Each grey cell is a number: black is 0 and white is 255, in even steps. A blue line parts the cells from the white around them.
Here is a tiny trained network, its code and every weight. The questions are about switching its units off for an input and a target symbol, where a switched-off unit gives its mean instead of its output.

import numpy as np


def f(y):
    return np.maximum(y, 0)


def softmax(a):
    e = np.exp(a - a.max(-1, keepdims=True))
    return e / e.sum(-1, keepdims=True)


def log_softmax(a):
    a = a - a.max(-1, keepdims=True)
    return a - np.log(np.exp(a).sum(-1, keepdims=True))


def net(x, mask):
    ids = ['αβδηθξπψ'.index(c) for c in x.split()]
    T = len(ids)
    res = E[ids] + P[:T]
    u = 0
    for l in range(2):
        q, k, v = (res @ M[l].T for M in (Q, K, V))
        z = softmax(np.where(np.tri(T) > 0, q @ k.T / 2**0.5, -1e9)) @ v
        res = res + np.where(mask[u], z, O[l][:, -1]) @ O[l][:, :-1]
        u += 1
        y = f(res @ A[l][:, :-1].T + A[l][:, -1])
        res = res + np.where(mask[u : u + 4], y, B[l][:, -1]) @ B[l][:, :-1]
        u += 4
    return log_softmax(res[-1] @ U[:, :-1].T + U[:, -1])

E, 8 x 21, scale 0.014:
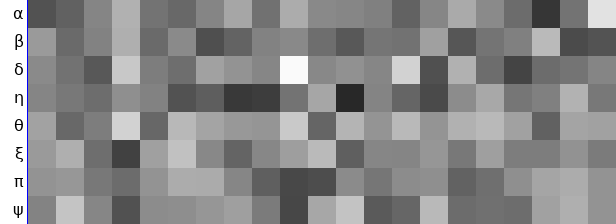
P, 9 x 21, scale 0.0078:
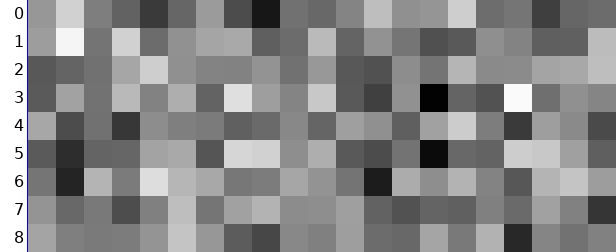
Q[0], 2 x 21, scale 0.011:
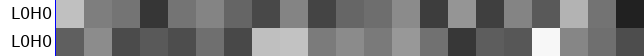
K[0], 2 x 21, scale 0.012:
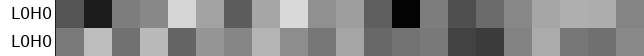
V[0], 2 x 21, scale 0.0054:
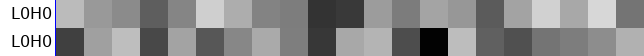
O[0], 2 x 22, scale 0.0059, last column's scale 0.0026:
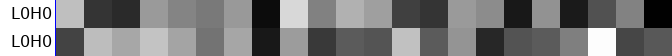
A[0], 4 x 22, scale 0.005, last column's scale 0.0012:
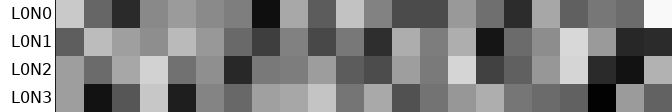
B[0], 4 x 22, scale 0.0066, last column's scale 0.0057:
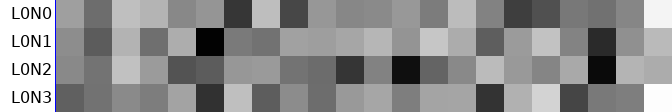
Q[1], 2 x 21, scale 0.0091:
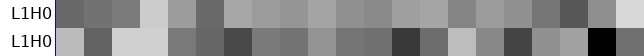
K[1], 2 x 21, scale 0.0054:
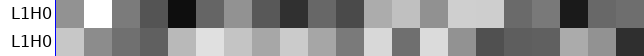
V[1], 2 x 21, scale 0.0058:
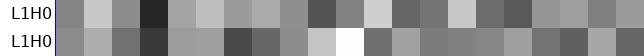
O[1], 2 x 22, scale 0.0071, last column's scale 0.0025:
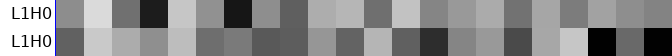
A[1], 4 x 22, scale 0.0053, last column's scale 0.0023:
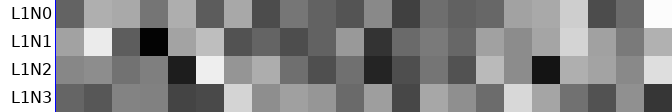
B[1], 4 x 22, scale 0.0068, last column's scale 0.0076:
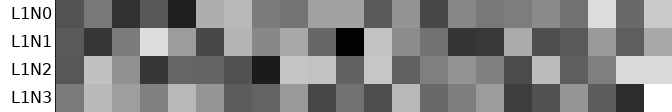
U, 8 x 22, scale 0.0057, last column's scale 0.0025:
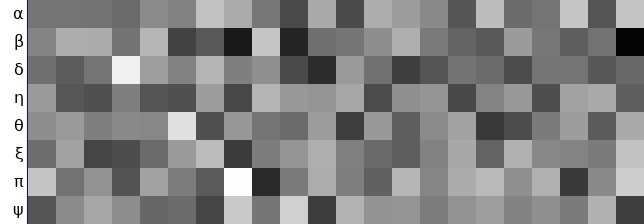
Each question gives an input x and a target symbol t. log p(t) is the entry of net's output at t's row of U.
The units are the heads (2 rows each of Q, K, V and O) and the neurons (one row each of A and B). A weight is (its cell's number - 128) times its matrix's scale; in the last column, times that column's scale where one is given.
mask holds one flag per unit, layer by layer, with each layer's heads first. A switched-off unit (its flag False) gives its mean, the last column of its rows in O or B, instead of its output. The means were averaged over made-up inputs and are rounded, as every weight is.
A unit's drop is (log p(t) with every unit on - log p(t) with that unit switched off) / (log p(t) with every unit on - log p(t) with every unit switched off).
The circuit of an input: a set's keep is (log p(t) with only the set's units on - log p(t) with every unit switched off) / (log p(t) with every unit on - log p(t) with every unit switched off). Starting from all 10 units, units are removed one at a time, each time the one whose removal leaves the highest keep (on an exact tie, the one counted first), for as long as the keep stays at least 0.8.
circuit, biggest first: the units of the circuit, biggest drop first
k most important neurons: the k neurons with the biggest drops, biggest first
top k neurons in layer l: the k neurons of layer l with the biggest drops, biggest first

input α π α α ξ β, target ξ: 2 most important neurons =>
[L1N0; L0N2]
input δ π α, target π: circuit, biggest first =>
[L0H0]
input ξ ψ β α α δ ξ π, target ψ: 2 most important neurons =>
[L1N2; L0N3]
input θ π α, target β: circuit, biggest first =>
[L1N3; L0N3; L0H0]
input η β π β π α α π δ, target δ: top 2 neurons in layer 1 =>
[L1N3; L1N2]
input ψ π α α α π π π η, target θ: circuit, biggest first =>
[L0H0; L0N0; L1H0]
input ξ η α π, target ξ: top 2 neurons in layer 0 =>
[L0N0; L0N2]
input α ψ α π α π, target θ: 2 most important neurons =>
[L0N0; L0N3]
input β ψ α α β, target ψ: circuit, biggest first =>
[L1H0; L1N1; L0N2; L0H0]
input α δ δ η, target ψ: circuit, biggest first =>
[L0H0; L0N3; L1N1]
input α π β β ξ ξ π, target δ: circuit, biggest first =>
[L1N1; L1H0; L0N3]
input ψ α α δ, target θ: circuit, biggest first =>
[L0H0; L1H0; L0N0]
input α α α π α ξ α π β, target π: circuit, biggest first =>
[L1H0; L0N2]
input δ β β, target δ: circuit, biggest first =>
[L1H0]
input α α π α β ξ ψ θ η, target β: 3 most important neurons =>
[L0N1; L1N0; L0N0]
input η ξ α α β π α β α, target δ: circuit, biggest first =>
[L1H0; L0N0]
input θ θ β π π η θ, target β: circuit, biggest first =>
[L1N3; L0N3; L0H0]
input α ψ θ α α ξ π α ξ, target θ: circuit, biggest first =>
[L0H0; L0N0]
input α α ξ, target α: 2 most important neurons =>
[L0N1; L1N2]
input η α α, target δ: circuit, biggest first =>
[L1H0]
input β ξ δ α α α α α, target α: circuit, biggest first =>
[L0N3; L0N2; L1H0; L1N2]
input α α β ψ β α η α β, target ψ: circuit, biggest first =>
[L1H0; L1N1; L0N2]
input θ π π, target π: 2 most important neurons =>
[L1N2; L1N0]
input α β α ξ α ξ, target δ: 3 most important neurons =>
[L1N1; L0N3; L0N0]
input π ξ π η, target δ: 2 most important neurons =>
[L1N1; L0N3]
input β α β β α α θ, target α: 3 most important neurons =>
[L0N3; L0N2; L1N3]
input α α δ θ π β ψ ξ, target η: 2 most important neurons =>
[L1N2; L0N2]
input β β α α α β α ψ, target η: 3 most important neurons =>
[L1N2; L0N2; L0N3]
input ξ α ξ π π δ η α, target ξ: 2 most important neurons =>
[L0N3; L1N0]
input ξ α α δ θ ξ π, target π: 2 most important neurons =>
[L1N2; L0N0]
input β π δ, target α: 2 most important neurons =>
[L0N3; L0N2]
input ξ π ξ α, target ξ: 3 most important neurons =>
[L1N0; L0N3; L0N0]
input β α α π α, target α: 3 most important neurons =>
[L0N3; L0N2; L1N2]
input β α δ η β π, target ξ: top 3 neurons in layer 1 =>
[L1N2; L1N0; L1N1]
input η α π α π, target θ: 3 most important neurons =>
[L0N0; L0N3; L1N2]
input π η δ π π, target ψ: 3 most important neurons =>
[L0N3; L1N2; L1N1]
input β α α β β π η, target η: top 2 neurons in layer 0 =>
[L0N3; L0N2]
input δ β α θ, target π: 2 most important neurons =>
[L1N2; L1N1]
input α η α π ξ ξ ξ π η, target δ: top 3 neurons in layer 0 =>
[L0N3; L0N1; L0N2]
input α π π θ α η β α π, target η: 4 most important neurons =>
[L1N2; L0N3; L1N3; L0N1]
